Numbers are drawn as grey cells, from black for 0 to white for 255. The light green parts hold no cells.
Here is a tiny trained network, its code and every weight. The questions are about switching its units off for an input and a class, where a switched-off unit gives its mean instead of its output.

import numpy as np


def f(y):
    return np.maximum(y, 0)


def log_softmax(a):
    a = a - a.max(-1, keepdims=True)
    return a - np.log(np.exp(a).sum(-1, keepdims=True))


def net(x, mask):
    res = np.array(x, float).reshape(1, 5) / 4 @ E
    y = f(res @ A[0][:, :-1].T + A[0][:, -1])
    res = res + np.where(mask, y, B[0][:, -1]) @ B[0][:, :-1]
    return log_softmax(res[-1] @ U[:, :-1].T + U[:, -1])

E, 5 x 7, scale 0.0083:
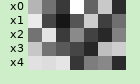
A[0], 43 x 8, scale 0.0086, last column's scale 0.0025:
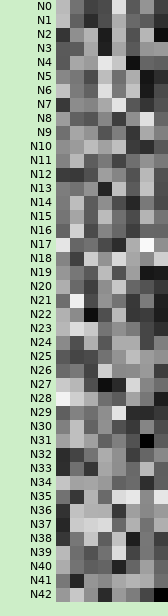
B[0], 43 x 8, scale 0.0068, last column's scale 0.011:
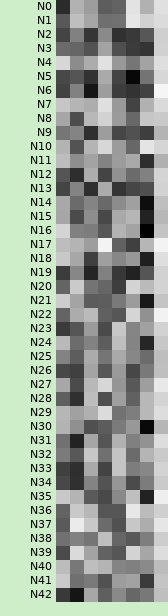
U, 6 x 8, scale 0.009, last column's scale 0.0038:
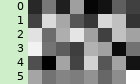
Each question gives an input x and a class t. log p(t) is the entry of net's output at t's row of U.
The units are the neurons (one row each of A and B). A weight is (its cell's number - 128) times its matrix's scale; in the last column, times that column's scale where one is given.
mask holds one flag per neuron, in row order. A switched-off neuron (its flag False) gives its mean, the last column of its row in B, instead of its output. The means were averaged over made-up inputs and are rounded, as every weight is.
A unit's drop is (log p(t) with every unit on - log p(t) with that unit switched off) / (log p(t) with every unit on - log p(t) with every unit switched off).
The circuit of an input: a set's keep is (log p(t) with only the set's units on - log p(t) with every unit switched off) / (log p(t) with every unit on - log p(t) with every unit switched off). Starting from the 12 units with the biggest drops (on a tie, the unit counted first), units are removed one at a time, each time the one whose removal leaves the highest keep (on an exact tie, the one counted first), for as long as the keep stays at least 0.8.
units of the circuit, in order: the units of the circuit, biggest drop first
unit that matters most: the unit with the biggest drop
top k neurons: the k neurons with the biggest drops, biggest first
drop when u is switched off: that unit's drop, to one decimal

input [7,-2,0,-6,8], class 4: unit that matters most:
N31
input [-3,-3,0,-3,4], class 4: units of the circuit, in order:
[N23; N31]
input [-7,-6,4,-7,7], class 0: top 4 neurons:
[N2; N9; N38; N3]
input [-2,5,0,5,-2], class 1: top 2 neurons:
[N0; N1]
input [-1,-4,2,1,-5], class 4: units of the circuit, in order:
[N33; N12]
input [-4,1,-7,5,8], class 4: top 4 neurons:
[N28; N42; N23; N27]
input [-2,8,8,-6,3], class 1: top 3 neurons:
[N22; N39; N0]
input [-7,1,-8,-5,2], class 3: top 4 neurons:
[N35; N24; N18; N6]
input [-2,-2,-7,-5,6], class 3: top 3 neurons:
[N35; N18; N24]
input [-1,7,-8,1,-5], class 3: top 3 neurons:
[N41; N35; N18]
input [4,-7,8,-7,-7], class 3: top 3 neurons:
[N16; N15; N21]
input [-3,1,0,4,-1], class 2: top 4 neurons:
[N6; N19; N5; N17]
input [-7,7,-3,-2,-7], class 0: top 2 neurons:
[N13; N3]
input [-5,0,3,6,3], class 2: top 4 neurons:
[N27; N6; N17; N19]
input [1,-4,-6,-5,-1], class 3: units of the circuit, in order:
[N35]
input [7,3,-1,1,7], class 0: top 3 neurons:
[N6; N19; N5]
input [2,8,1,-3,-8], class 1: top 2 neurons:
[N20; N39]
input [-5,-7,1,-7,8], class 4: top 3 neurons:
[N23; N31; N42]
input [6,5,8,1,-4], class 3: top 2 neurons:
[N16; N15]
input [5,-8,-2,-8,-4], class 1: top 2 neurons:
[N37; N36]
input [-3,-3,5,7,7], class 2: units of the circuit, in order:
[N27]
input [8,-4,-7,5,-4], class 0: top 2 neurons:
[N6; N5]
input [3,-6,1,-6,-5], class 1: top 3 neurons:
[N37; N36; N27]
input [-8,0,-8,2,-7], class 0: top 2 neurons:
[N2; N13]
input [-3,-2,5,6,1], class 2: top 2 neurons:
[N17; N27]
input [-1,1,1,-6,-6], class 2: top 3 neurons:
[N4; N7; N29]
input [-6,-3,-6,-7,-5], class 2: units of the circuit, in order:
[N7]
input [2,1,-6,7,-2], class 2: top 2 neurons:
[N17; N8]
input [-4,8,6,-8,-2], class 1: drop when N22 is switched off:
0.5
